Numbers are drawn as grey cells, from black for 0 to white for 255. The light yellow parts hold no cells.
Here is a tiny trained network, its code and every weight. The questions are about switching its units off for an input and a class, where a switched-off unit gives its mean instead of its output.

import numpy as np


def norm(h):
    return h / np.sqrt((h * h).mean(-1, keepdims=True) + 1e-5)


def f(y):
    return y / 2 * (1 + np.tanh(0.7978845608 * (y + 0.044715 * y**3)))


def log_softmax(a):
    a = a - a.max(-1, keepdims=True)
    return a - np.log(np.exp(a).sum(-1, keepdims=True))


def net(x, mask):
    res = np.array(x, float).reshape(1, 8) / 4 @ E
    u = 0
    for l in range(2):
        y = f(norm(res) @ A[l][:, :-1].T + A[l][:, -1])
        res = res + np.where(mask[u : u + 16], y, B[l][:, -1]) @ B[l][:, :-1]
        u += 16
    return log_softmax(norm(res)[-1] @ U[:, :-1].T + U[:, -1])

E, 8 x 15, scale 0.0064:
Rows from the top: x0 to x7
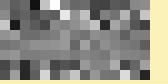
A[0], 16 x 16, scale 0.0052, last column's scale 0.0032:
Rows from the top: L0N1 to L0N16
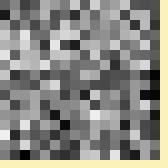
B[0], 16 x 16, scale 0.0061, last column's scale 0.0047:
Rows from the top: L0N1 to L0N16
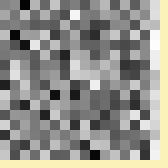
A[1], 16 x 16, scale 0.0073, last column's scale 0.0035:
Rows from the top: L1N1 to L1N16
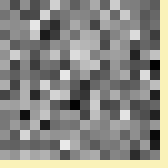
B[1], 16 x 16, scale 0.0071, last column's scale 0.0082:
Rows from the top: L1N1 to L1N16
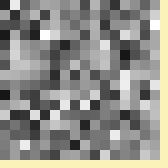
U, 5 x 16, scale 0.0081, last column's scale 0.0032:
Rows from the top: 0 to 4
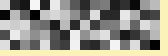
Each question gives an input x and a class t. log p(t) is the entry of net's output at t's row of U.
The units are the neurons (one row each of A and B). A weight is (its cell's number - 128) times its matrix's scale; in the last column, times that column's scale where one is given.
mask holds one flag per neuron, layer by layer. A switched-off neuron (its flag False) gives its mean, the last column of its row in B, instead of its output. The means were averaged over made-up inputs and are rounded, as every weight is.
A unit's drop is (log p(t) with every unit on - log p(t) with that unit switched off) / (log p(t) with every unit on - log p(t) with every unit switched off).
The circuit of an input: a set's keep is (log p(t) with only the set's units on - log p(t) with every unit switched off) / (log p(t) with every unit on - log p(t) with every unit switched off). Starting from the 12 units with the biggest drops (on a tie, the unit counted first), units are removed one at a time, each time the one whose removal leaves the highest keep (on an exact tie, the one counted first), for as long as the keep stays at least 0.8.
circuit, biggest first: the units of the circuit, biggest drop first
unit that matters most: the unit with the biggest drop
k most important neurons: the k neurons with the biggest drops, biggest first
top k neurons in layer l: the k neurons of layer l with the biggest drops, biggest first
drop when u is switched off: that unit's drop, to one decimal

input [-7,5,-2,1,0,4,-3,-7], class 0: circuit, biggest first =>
L0N5
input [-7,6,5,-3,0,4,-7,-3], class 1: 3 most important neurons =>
L1N4; L0N16; L0N12
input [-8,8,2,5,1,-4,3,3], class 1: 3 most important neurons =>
L1N4; L0N12; L1N13
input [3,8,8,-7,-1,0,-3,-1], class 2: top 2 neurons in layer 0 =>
L0N3; L0N7
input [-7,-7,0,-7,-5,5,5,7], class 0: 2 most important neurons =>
L1N12; L0N1
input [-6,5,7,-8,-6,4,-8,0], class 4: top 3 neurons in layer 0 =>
L0N4; L0N6; L0N7
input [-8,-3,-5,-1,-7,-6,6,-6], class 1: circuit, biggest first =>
L0N12; L1N4
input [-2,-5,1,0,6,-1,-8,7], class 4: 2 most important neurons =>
L0N4; L0N6
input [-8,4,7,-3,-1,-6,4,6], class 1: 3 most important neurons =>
L0N12; L1N4; L0N7
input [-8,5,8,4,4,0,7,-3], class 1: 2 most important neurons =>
L0N12; L1N4
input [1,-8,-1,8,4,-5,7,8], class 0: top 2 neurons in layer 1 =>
L1N12; L1N2
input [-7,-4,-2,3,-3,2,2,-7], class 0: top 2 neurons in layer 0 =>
L0N5; L0N15
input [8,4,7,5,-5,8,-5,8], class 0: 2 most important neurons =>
L0N1; L1N12
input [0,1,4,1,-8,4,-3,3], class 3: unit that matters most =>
L0N6
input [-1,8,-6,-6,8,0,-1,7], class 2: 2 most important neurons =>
L1N8; L1N15
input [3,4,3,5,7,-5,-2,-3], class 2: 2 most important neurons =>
L0N3; L0N11
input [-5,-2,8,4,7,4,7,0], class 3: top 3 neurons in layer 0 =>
L0N8; L0N4; L0N14
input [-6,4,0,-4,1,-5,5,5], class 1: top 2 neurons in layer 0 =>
L0N12; L0N15
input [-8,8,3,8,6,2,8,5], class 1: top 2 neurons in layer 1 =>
L1N4; L1N3
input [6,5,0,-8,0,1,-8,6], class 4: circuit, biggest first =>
L0N4
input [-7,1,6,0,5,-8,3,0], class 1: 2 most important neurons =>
L0N12; L1N4
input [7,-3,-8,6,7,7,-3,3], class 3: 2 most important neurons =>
L0N7; L1N6
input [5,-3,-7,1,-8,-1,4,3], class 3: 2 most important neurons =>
L0N7; L0N2
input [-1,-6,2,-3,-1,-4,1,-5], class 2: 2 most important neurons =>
L0N13; L0N10
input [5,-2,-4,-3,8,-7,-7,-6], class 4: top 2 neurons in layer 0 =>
L0N4; L0N1
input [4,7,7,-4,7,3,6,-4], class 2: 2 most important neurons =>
L0N3; L1N8
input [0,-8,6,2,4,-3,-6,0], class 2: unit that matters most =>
L0N10
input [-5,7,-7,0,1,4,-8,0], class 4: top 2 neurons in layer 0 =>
L0N4; L0N13
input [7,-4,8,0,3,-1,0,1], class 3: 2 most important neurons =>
L0N8; L1N7
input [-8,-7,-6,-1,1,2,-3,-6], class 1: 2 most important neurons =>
L0N12; L1N3
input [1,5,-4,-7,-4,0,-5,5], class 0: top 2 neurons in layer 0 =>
L0N16; L0N2
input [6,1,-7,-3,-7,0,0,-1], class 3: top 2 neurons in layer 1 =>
L1N6; L1N3
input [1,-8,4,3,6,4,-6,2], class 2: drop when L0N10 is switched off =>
0.2
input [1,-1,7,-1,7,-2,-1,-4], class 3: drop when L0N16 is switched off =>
0.0
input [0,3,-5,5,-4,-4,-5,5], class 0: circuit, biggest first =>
L1N12
